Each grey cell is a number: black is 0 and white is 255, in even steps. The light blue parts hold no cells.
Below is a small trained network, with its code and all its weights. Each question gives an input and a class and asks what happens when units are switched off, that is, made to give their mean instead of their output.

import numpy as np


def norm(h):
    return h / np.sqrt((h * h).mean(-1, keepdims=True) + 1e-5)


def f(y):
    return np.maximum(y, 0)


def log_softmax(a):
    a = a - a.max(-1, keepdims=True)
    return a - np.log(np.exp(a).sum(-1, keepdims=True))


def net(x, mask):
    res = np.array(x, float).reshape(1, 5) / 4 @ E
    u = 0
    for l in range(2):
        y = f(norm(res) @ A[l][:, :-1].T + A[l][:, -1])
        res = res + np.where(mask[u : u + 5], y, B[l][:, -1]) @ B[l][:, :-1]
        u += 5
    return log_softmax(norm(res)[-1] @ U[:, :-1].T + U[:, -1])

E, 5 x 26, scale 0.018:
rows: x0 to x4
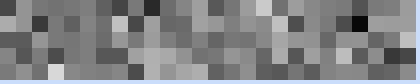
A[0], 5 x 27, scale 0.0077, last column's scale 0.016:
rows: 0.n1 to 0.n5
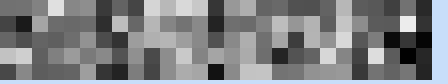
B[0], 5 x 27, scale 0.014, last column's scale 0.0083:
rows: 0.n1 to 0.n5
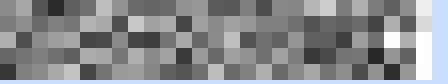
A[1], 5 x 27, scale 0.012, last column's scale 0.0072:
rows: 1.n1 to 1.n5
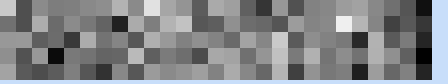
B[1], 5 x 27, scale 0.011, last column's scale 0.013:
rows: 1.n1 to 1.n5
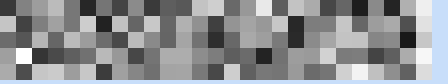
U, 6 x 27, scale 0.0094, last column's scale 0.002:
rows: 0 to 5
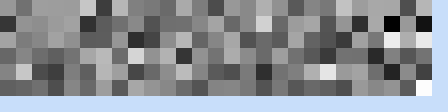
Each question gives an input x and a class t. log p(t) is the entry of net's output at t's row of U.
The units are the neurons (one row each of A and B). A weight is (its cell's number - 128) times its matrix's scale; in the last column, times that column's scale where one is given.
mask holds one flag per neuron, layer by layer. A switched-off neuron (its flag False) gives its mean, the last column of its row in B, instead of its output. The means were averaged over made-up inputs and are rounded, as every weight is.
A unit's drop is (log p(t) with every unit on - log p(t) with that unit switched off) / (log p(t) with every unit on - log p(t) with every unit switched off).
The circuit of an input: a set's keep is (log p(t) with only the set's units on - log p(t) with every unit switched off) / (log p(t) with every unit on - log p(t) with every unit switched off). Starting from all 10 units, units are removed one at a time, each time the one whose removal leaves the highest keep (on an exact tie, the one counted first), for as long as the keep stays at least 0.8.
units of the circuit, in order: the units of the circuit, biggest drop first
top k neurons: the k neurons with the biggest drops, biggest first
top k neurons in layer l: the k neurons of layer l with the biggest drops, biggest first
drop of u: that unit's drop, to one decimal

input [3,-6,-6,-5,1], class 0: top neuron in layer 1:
1.n2
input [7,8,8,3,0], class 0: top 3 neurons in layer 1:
1.n5, 1.n1, 1.n3
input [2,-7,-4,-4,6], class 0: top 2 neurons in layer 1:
1.n2, 1.n4
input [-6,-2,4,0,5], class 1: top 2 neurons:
1.n1, 1.n4
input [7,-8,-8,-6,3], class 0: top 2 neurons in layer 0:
0.n3, 0.n2
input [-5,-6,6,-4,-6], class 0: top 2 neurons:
1.n2, 0.n4
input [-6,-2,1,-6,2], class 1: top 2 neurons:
0.n3, 1.n1
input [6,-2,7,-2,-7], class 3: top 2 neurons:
0.n2, 1.n1
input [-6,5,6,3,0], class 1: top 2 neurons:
1.n1, 0.n4
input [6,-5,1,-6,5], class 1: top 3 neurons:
0.n3, 1.n5, 1.n4
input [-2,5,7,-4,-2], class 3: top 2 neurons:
0.n2, 0.n3
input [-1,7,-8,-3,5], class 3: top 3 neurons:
0.n4, 1.n2, 0.n5
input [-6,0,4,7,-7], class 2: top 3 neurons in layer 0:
0.n3, 0.n1, 0.n5
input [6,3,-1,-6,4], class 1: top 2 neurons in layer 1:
1.n4, 1.n5
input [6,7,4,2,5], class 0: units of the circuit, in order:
1.n5
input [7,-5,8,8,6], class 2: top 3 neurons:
0.n3, 1.n1, 0.n4
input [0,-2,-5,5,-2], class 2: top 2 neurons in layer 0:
0.n3, 0.n2
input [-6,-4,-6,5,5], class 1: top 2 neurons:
1.n1, 0.n2
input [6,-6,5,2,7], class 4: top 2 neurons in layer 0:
0.n1, 0.n4
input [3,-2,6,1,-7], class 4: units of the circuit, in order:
1.n4
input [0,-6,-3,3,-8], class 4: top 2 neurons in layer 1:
1.n4, 1.n5
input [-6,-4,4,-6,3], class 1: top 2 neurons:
0.n3, 1.n1
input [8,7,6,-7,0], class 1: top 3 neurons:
0.n3, 1.n2, 1.n5
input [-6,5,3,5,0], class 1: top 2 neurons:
1.n1, 1.n2
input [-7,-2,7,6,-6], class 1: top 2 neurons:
1.n1, 0.n4
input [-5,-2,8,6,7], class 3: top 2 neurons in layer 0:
0.n2, 0.n5
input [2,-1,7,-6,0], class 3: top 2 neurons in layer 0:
0.n2, 0.n3
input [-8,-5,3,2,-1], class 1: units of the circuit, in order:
1.n1
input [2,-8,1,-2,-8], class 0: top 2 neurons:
1.n2, 0.n1
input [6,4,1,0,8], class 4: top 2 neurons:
0.n1, 1.n1
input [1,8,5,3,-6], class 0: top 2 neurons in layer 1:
1.n5, 1.n3
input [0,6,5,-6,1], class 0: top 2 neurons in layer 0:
0.n3, 0.n4
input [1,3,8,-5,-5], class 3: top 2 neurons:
0.n2, 0.n3
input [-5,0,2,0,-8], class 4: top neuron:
1.n4
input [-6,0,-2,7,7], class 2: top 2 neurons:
0.n3, 1.n4
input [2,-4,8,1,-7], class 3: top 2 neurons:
0.n2, 0.n1
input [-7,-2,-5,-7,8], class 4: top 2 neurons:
0.n3, 1.n5
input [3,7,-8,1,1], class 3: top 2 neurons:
0.n4, 1.n2
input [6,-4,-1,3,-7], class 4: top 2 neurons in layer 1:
1.n4, 1.n1
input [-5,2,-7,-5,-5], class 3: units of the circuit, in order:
0.n4
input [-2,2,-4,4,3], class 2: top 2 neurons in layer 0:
0.n3, 0.n2
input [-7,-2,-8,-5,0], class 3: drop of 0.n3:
0.1
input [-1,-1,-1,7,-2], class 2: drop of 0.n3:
0.6
